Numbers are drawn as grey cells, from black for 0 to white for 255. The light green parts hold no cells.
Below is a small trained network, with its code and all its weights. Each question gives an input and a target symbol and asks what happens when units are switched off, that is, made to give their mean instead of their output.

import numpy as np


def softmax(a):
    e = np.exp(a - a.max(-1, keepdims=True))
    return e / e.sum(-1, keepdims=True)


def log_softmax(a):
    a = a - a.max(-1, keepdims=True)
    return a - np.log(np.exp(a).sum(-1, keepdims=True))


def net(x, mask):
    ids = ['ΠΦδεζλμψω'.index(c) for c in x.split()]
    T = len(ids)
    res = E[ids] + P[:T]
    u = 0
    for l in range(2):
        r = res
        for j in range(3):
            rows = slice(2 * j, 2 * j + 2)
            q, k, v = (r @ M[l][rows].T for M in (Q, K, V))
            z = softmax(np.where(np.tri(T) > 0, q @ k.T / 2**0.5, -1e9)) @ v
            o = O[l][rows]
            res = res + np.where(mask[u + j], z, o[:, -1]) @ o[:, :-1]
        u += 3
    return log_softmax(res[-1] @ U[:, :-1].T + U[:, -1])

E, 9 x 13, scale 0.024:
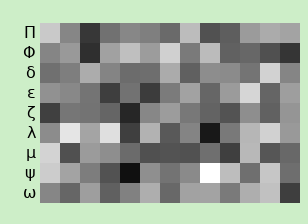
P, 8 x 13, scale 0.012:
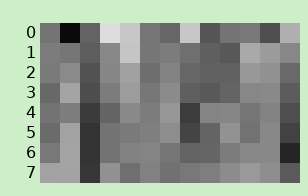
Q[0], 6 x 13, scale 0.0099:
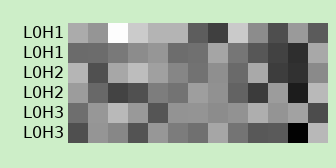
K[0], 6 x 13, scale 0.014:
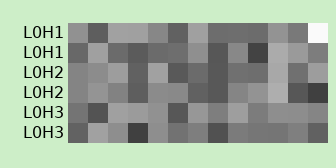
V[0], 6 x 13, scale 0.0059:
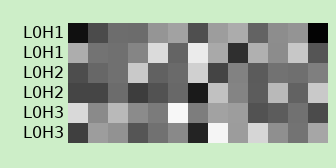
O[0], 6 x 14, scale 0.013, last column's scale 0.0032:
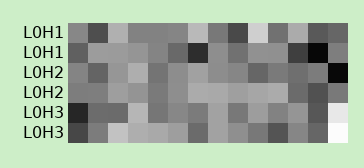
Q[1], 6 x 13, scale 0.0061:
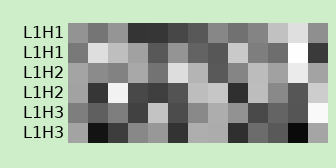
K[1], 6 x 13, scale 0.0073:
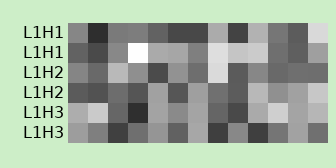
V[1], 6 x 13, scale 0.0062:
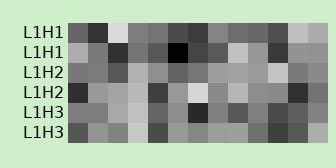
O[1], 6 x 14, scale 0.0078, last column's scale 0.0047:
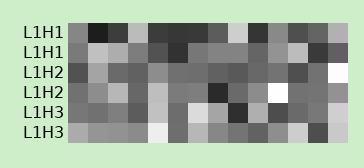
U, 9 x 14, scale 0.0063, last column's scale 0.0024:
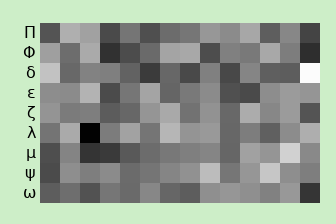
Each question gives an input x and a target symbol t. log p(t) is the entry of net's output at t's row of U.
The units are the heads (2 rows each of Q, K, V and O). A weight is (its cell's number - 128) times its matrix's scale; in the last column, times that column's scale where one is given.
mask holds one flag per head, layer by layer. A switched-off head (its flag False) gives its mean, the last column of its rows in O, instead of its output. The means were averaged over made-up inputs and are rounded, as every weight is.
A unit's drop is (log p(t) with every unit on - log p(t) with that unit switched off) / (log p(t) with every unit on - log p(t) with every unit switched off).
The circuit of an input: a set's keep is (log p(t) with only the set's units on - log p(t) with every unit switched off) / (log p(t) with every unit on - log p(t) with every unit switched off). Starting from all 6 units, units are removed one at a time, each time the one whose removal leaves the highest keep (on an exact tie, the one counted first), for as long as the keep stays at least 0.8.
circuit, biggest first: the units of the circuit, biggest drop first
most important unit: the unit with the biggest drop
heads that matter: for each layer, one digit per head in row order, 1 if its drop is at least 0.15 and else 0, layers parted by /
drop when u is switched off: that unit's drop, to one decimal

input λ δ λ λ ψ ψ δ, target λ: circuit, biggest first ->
(L1H3, L0H1)
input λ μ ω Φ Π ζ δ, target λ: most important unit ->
L1H3
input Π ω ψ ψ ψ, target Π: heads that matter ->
110 / 000
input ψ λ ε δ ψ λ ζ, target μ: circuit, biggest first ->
(L0H1, L1H3, L0H3)
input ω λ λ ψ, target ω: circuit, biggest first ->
(L1H1, L0H1, L1H3)
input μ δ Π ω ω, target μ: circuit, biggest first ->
(L0H3, L1H3)
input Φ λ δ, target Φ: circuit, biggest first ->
(L1H1, L0H3)
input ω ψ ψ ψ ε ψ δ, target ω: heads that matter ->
100 / 100
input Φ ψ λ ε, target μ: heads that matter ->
100 / 001
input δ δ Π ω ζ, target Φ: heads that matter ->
100 / 000
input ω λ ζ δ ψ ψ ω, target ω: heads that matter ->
100 / 100
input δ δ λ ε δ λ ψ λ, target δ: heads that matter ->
000 / 100
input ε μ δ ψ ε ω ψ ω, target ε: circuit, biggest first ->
(L0H3, L0H2, L1H1)
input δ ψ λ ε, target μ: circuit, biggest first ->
(L1H3, L0H1)
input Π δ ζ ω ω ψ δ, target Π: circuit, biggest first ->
(L0H1, L0H2, L1H2)
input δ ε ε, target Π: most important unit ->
L0H2
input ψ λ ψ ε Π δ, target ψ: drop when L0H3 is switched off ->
0.2
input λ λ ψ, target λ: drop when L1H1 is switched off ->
0.1
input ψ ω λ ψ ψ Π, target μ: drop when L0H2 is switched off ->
0.1
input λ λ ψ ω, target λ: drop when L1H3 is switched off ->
0.4
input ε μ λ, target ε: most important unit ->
L0H3
